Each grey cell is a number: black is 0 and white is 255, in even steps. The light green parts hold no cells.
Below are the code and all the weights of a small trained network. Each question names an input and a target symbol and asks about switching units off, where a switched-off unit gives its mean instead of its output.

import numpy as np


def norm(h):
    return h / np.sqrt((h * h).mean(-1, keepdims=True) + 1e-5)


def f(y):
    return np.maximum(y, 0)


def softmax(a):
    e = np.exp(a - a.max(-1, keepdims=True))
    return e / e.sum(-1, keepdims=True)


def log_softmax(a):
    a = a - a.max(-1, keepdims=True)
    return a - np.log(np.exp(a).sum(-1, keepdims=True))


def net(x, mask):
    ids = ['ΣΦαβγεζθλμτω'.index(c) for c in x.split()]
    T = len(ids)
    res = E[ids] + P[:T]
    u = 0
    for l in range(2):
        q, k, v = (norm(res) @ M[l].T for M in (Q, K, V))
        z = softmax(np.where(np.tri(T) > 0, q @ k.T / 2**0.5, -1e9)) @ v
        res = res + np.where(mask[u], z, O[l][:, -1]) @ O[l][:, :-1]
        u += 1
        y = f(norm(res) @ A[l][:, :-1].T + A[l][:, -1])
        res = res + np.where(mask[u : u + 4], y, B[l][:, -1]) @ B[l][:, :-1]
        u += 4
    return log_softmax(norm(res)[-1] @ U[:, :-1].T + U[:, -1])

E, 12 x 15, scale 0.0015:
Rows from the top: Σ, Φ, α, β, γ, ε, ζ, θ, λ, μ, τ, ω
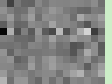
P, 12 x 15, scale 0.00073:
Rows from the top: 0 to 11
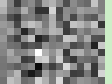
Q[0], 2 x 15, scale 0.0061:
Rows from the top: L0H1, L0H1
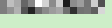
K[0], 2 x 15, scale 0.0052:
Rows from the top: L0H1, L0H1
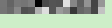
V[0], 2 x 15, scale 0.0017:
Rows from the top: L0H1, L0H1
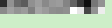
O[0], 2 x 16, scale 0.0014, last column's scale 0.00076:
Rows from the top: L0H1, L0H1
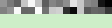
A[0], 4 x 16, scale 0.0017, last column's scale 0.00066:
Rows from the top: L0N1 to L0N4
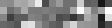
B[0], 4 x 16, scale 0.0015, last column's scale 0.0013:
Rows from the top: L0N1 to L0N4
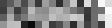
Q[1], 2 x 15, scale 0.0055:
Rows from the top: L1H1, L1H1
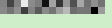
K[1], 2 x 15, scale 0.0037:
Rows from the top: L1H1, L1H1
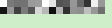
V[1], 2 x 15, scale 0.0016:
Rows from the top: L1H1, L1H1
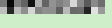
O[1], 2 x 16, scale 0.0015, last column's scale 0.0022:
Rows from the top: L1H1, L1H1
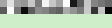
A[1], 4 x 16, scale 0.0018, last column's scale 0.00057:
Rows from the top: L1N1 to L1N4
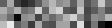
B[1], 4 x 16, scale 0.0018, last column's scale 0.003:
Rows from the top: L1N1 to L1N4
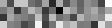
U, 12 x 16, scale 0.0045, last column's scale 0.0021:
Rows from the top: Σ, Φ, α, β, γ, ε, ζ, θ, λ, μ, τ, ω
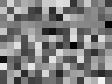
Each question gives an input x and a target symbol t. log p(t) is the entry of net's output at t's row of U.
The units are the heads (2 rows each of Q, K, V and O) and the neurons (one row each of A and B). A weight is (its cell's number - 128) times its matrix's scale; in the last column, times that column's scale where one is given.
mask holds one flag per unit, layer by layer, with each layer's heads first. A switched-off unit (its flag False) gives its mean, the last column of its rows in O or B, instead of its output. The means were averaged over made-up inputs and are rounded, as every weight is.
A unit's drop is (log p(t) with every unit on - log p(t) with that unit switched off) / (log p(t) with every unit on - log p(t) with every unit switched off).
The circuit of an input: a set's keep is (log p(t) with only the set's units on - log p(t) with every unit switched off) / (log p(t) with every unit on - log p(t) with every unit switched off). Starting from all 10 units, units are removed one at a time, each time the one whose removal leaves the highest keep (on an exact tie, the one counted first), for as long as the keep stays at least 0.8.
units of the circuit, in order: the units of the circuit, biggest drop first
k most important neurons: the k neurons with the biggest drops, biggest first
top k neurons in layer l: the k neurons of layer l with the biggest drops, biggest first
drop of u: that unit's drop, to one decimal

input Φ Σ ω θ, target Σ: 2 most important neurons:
[L0N3, L1N1]
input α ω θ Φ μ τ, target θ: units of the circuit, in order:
[L0N4, L1N4, L0H1]
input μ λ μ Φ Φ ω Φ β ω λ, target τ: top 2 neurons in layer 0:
[L0N1, L0N4]
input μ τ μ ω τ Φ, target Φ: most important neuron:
[L1N1]
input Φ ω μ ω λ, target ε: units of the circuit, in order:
[L0H1, L0N1]
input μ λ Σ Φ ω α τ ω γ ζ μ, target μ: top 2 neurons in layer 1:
[L1N2, L1N1]
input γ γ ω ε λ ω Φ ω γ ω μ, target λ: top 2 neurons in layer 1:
[L1N1, L1N3]
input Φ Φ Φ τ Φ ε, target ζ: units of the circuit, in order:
[L0H1, L1N2]
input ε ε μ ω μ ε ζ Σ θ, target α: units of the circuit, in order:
[L0H1, L0N4]
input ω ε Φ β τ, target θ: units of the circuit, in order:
[L0H1, L0N4, L1N4, L0N1]
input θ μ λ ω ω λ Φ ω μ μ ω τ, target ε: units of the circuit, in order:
[L0H1, L0N1]
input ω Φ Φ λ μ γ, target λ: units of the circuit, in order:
[L1H1, L1N1]
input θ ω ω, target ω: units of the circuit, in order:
[L0H1, L1N3]
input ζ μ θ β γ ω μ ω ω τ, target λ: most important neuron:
[L1N1]
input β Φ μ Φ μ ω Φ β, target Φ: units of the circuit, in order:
[L0H1, L1N1]
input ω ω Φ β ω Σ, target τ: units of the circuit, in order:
[L0N1, L0H1, L0N4]
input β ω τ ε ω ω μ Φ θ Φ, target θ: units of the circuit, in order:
[L0H1, L0N4, L1N4]
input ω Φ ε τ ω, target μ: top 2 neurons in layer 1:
[L1N2, L1N3]
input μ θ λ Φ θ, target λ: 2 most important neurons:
[L1N3, L0N3]
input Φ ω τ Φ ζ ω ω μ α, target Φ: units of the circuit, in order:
[L1N1]
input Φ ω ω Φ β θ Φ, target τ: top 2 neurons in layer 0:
[L0N1, L0N4]
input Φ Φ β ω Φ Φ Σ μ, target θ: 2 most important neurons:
[L0N4, L1N4]
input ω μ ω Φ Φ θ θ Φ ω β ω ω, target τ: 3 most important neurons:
[L0N1, L0N4, L1N1]
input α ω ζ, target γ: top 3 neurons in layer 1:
[L1N1, L1N2, L1N3]
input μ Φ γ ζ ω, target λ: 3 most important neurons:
[L1N1, L1N3, L0N2]
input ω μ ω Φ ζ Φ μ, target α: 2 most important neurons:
[L0N4, L1N3]
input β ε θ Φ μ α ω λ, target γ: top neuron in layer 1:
[L1N2]
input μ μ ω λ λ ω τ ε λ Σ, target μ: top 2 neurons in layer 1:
[L1N2, L1N3]
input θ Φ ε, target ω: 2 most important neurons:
[L1N3, L0N4]
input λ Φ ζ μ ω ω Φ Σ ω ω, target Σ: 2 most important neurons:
[L1N1, L0N4]
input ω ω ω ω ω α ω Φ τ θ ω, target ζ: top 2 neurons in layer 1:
[L1N2, L1N1]
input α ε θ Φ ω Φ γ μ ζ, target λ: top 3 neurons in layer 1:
[L1N3, L1N1, L1N2]
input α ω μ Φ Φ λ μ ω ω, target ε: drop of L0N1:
0.7
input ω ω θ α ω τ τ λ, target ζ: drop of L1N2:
0.4
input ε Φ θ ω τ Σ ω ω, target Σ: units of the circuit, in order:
[L1H1]
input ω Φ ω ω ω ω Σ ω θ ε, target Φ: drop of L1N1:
0.1
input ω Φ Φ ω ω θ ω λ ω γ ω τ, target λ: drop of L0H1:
0.2
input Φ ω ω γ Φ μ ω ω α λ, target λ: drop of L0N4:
0.1
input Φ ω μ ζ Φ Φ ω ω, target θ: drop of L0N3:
0.0
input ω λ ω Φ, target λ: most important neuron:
[L1N3]
